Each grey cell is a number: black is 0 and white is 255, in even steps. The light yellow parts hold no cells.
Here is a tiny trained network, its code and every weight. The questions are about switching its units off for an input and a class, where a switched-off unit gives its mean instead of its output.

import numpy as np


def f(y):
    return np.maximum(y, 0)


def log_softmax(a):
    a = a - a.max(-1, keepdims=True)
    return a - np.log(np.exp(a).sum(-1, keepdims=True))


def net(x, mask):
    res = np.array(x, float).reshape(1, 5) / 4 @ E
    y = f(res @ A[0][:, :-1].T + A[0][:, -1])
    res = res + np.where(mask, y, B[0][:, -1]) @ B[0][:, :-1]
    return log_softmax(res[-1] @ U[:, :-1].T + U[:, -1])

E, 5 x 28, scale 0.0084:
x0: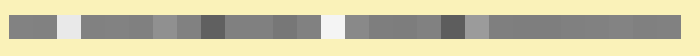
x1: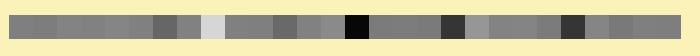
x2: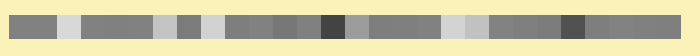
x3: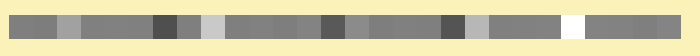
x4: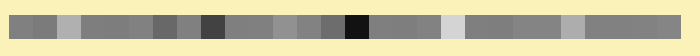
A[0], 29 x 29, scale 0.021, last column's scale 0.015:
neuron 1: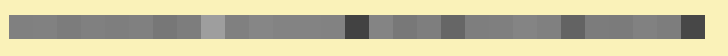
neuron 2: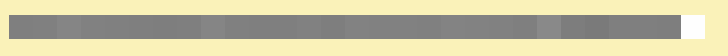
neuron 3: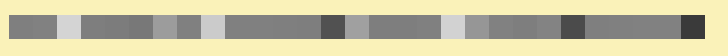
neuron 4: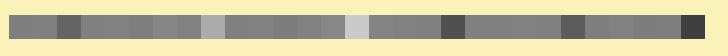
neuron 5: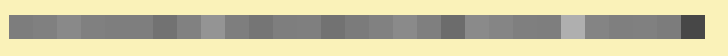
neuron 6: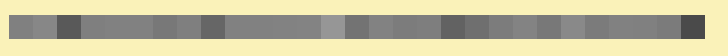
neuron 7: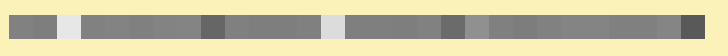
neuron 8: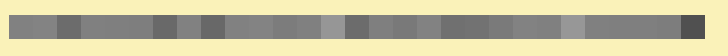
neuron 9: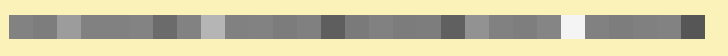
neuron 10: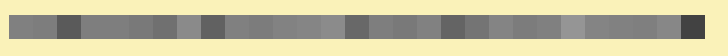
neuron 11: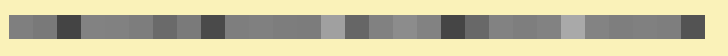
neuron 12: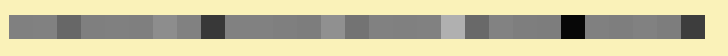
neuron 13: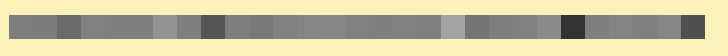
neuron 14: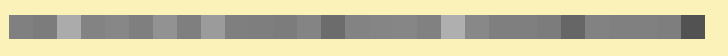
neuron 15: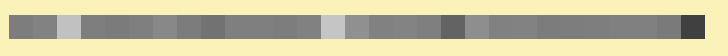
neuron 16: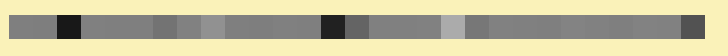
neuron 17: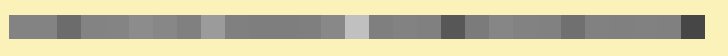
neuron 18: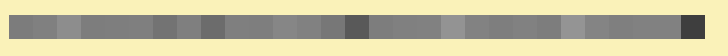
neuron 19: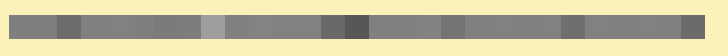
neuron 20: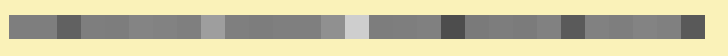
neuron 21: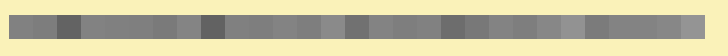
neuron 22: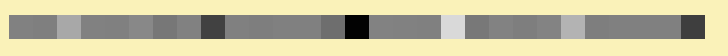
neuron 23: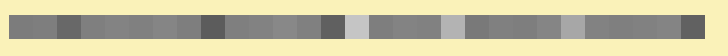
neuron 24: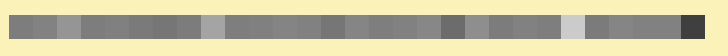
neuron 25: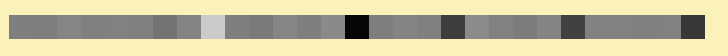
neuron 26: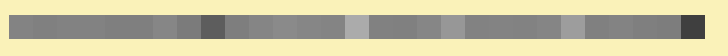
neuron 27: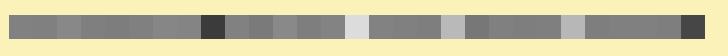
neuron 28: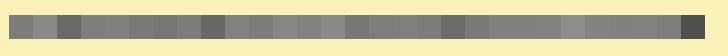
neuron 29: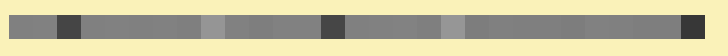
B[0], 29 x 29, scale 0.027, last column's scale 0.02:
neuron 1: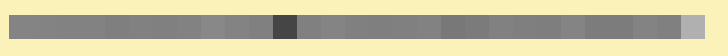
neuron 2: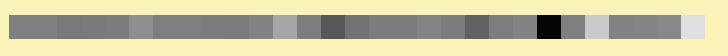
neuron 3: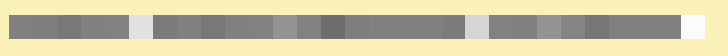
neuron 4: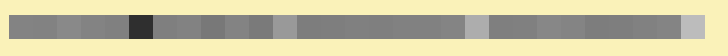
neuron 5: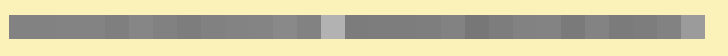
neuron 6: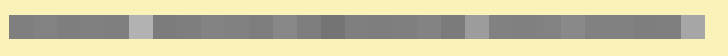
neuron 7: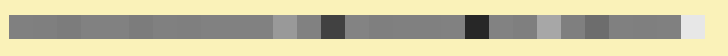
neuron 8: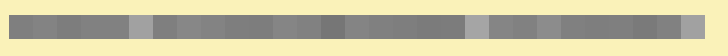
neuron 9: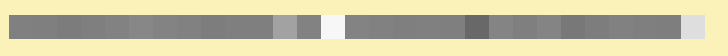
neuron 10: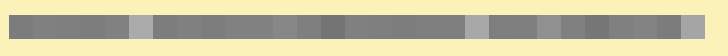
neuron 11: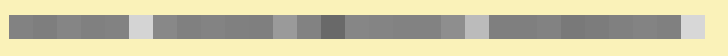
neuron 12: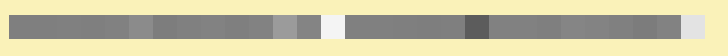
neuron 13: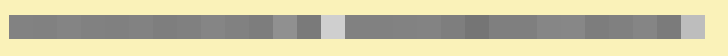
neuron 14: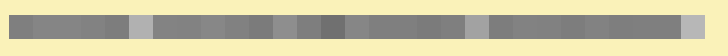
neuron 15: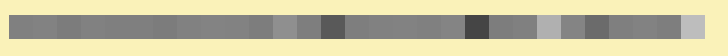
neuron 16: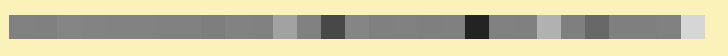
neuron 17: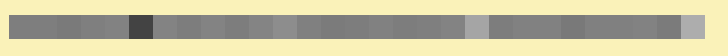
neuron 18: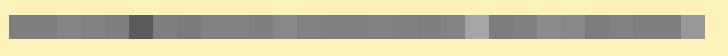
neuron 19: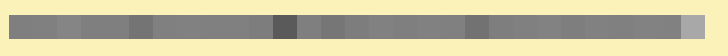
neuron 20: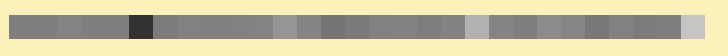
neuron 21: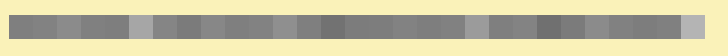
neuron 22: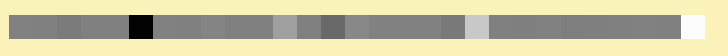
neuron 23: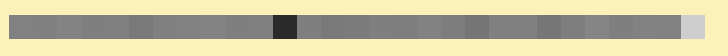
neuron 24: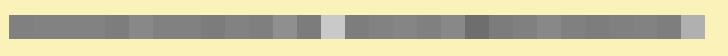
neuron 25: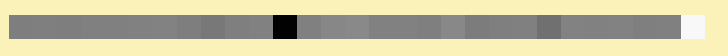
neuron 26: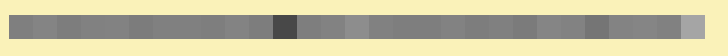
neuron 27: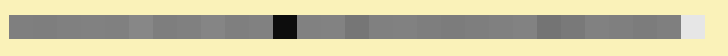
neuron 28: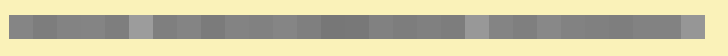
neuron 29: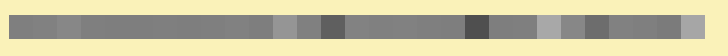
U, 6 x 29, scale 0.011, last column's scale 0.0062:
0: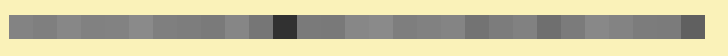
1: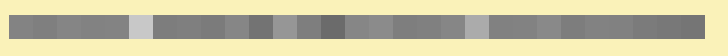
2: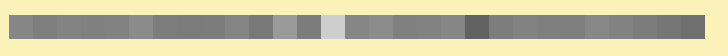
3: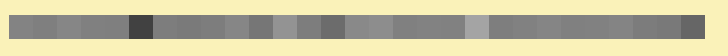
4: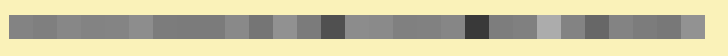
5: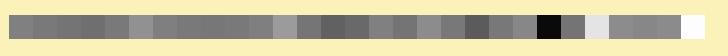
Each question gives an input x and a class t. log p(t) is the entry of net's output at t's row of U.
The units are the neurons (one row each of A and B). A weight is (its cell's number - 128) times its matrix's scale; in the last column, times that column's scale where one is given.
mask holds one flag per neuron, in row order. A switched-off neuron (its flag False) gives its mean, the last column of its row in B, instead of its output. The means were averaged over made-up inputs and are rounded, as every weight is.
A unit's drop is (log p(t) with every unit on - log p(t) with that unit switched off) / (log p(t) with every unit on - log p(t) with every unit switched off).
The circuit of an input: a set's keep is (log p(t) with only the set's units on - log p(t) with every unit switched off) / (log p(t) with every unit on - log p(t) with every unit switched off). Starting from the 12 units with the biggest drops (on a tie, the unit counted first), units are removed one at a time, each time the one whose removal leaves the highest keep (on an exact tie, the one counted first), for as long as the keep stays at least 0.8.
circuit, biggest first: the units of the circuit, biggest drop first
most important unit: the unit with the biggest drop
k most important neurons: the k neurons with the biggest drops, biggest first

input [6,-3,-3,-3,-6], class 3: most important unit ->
neuron 20
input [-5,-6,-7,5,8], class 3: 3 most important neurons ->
(neuron 22; neuron 3; neuron 25)
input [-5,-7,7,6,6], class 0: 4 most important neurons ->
(neuron 23; neuron 27; neuron 11; neuron 26)
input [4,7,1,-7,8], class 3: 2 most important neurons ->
(neuron 22; neuron 27)
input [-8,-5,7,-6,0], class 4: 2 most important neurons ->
(neuron 16; neuron 29)
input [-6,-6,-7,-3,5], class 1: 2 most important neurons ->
(neuron 11; neuron 25)
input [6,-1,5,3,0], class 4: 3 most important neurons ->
(neuron 7; neuron 15; neuron 11)
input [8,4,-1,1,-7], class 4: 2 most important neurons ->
(neuron 7; neuron 15)
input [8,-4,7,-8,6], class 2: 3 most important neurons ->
(neuron 12; neuron 13; neuron 16)
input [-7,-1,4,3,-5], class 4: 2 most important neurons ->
(neuron 16; neuron 22)
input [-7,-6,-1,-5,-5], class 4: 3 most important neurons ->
(neuron 16; neuron 25; neuron 29)
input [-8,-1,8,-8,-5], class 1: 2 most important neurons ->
(neuron 3; neuron 9)
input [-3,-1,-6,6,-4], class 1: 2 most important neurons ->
(neuron 11; neuron 12)
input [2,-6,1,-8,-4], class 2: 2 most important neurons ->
(neuron 12; neuron 13)
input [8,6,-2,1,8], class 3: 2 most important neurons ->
(neuron 22; neuron 16)
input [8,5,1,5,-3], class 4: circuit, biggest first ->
(neuron 7)
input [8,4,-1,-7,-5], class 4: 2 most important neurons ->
(neuron 7; neuron 15)
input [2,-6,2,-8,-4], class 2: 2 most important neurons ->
(neuron 12; neuron 13)
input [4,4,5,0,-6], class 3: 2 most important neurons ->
(neuron 4; neuron 20)
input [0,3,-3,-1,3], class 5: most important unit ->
neuron 3
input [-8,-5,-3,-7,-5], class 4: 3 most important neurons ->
(neuron 16; neuron 29; neuron 9)
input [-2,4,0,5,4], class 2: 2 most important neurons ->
(neuron 9; neuron 27)
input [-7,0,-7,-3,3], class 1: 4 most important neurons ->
(neuron 11; neuron 7; neuron 10; neuron 21)
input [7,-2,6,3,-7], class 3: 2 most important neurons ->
(neuron 4; neuron 20)
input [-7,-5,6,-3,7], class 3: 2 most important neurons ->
(neuron 22; neuron 7)
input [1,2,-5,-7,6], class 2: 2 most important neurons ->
(neuron 12; neuron 3)
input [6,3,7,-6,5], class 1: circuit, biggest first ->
(neuron 3)
